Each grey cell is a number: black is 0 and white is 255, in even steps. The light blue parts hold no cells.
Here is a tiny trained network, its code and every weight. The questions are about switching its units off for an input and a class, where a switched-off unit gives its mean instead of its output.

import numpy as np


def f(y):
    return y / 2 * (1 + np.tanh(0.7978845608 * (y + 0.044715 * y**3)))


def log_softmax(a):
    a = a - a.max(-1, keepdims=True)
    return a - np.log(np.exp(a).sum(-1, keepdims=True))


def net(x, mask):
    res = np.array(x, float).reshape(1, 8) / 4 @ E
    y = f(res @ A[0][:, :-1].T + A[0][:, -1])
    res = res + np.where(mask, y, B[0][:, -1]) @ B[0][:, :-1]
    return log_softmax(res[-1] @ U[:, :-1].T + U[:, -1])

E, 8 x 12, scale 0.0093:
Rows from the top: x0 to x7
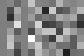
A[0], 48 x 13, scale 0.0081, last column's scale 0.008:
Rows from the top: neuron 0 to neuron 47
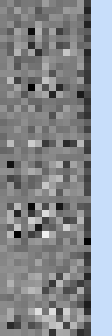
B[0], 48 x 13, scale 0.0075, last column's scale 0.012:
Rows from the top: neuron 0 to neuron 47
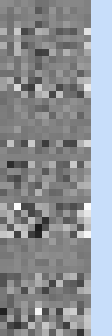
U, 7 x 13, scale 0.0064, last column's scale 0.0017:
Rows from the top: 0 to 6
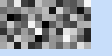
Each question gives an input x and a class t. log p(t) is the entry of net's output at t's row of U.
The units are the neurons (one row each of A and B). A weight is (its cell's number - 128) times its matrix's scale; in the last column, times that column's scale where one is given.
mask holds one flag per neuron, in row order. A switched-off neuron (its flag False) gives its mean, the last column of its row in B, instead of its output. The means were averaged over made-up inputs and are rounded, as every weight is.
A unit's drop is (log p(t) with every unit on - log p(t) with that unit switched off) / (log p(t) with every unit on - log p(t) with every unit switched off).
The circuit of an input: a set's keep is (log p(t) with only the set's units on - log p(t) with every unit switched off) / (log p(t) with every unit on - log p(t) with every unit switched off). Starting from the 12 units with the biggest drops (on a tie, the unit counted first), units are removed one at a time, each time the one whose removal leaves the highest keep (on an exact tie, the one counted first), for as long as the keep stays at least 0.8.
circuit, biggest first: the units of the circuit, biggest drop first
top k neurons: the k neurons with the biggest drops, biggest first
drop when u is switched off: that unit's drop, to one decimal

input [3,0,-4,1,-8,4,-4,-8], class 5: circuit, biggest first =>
[neuron 32]
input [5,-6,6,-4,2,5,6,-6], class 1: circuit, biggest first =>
[neuron 47; neuron 30]
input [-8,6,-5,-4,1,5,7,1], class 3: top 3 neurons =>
[neuron 20; neuron 31; neuron 41]
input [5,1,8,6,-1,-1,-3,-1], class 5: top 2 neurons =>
[neuron 32; neuron 7]
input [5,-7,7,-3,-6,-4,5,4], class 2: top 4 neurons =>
[neuron 46; neuron 23; neuron 25; neuron 29]
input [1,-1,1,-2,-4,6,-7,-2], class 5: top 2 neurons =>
[neuron 32; neuron 7]
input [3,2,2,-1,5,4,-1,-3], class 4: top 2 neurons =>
[neuron 44; neuron 33]
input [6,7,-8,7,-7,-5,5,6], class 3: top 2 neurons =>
[neuron 20; neuron 31]
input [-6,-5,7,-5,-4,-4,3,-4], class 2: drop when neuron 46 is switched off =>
0.2
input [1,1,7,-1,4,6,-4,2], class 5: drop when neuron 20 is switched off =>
0.1
